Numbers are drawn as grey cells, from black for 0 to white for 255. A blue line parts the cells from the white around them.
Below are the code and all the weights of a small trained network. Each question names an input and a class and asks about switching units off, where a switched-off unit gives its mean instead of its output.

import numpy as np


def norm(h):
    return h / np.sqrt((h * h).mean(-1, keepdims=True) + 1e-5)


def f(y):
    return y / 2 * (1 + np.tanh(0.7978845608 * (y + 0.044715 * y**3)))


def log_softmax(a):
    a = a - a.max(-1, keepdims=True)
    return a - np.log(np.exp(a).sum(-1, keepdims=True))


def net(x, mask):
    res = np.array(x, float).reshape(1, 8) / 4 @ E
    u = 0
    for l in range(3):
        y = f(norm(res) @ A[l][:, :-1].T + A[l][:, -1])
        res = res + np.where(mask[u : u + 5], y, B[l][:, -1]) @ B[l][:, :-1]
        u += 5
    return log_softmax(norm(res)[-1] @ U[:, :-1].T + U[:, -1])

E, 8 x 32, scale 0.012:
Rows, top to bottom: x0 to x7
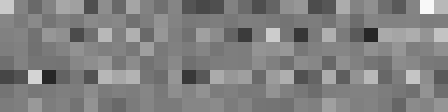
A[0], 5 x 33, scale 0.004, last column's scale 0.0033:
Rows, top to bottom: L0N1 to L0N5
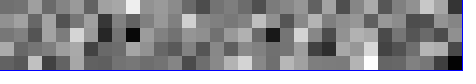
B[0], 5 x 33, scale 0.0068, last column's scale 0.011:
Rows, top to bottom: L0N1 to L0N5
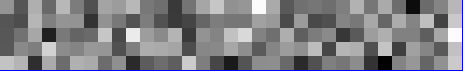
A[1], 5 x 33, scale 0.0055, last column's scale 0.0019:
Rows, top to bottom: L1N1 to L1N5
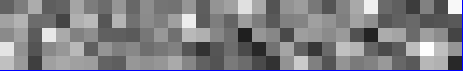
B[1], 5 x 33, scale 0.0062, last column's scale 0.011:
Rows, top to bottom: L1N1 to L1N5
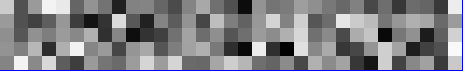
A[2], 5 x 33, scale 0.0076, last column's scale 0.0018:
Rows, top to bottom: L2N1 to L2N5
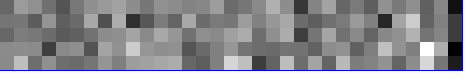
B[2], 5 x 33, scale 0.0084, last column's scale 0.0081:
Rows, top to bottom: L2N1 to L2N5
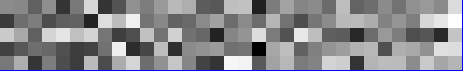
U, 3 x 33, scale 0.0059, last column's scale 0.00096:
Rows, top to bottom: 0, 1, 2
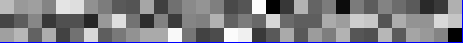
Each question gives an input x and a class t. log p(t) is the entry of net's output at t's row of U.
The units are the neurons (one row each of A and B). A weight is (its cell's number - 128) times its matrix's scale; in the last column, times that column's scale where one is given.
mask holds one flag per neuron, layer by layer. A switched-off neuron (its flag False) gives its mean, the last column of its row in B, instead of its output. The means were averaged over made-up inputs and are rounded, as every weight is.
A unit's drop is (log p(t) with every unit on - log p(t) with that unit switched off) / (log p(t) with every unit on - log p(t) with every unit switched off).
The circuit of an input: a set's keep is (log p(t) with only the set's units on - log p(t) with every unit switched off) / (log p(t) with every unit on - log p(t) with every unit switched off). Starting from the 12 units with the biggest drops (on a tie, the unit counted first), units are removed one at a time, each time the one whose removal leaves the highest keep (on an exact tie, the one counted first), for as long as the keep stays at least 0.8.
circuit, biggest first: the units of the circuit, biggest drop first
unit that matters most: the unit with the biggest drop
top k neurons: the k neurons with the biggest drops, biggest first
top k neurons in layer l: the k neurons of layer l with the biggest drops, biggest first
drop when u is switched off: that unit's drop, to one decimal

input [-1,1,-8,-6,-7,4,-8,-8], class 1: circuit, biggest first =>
[L0N5; L2N2]
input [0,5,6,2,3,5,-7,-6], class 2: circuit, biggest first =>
[L2N1]
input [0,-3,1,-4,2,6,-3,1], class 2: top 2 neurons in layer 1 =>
[L1N3; L1N4]
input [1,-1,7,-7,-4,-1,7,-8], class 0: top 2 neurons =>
[L0N3; L1N4]
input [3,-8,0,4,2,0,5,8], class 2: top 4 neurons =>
[L0N5; L0N4; L0N2; L1N5]
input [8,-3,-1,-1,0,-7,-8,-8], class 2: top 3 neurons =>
[L1N5; L0N5; L2N5]
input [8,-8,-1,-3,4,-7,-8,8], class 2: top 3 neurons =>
[L1N5; L0N5; L2N5]
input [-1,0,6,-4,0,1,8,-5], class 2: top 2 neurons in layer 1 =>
[L1N1; L1N2]
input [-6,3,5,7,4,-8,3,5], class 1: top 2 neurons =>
[L2N2; L1N4]
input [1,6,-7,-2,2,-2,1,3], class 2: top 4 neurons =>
[L1N4; L0N3; L0N4; L0N1]
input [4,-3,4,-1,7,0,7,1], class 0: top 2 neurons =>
[L0N3; L1N4]
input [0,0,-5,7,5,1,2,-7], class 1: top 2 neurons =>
[L1N4; L0N5]
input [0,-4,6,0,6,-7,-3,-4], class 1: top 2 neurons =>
[L1N3; L2N2]
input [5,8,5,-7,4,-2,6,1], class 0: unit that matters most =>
L0N3
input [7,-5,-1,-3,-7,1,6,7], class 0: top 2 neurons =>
[L1N4; L0N3]
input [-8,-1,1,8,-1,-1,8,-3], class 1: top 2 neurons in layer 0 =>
[L0N3; L0N1]
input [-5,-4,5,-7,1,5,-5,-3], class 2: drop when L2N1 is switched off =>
0.5
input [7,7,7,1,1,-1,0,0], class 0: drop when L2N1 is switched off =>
0.0
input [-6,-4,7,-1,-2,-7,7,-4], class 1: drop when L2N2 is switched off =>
0.3
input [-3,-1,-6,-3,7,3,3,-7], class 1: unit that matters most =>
L0N5
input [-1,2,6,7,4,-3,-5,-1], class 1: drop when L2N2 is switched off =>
0.1
